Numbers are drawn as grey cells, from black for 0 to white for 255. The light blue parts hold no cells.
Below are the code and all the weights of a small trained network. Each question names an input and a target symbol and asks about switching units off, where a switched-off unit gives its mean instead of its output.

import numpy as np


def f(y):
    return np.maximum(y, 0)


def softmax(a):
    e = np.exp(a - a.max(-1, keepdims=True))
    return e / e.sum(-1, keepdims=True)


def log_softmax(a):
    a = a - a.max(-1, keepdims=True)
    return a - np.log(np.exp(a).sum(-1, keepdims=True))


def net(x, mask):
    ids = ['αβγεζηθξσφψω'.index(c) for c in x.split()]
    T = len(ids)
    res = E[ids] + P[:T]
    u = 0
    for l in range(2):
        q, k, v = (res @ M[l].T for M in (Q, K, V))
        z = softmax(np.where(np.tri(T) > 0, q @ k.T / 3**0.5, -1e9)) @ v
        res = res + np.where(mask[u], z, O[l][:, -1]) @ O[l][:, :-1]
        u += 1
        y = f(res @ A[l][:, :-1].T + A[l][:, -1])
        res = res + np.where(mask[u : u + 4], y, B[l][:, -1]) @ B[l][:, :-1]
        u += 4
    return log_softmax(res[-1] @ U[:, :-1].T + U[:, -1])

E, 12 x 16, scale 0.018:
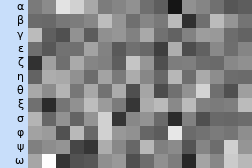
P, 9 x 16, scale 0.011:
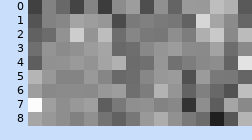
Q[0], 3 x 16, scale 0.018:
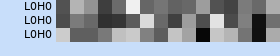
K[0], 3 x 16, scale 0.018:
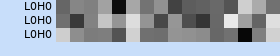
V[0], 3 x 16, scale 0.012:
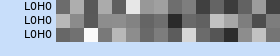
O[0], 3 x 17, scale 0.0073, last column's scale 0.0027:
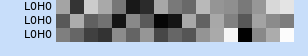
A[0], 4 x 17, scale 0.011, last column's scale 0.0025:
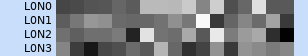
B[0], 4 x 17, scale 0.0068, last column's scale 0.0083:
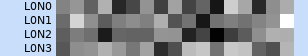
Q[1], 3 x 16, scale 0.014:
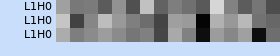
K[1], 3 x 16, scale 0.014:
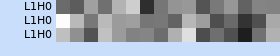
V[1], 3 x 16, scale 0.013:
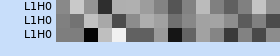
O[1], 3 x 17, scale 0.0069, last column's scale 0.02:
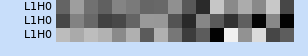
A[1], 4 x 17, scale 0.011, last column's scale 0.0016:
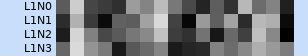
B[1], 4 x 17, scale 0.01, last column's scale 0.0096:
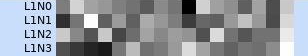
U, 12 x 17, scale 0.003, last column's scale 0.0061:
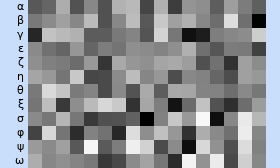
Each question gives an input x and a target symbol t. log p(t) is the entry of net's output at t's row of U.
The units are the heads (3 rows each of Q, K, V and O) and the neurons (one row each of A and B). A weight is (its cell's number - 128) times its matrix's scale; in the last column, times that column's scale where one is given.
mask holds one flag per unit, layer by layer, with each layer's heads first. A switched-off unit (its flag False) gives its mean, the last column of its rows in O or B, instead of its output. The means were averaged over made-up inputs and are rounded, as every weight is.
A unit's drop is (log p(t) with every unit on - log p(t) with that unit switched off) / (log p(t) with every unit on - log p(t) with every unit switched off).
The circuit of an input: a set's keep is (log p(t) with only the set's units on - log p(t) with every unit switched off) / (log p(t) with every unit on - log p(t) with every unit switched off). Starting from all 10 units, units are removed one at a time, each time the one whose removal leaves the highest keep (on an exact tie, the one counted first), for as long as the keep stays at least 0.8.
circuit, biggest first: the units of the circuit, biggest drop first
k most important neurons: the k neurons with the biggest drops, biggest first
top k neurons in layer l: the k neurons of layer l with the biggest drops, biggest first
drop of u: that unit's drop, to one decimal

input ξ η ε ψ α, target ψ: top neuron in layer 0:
(L0N1)
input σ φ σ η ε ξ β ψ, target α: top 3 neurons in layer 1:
(L1N1, L1N2, L1N3)
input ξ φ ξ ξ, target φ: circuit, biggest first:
(L1H0, L0H0, L1N3, L0N1)
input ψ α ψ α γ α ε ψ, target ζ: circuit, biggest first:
(L1H0, L0N0)
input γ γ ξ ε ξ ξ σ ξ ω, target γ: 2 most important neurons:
(L0N2, L0N0)
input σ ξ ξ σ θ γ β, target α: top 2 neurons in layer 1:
(L1N1, L1N2)
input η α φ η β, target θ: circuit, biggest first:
(L1H0, L1N0, L0N1)
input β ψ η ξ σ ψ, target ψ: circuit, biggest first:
(L0H0, L1H0)
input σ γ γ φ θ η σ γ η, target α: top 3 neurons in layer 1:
(L1N1, L1N2, L1N3)
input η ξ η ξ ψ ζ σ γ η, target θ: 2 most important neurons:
(L1N0, L1N1)
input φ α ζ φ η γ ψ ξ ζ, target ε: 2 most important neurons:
(L1N2, L1N3)
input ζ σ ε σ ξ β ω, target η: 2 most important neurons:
(L1N2, L0N0)
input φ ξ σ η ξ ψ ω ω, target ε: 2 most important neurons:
(L1N2, L1N3)
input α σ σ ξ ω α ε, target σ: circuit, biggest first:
(L0H0)
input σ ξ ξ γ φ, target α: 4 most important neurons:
(L1N1, L0N1, L0N3, L1N2)
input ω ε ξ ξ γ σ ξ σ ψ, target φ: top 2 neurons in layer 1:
(L1N3, L1N2)
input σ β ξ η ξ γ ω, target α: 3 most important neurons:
(L1N1, L0N3, L1N2)
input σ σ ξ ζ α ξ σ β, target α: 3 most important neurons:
(L1N1, L0N1, L1N2)
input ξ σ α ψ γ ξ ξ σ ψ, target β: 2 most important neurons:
(L0N2, L0N0)
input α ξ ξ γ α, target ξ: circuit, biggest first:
(L0H0)
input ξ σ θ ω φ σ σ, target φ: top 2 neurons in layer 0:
(L0N1, L0N0)
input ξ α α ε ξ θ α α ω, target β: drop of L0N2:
0.5
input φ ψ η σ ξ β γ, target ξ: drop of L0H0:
1.3
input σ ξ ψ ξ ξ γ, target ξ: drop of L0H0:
1.2
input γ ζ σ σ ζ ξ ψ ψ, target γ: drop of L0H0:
0.8
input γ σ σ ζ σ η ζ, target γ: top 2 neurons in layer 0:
(L0N2, L0N0)
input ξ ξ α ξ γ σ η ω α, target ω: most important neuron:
(L0N1)
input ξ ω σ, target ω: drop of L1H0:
0.7
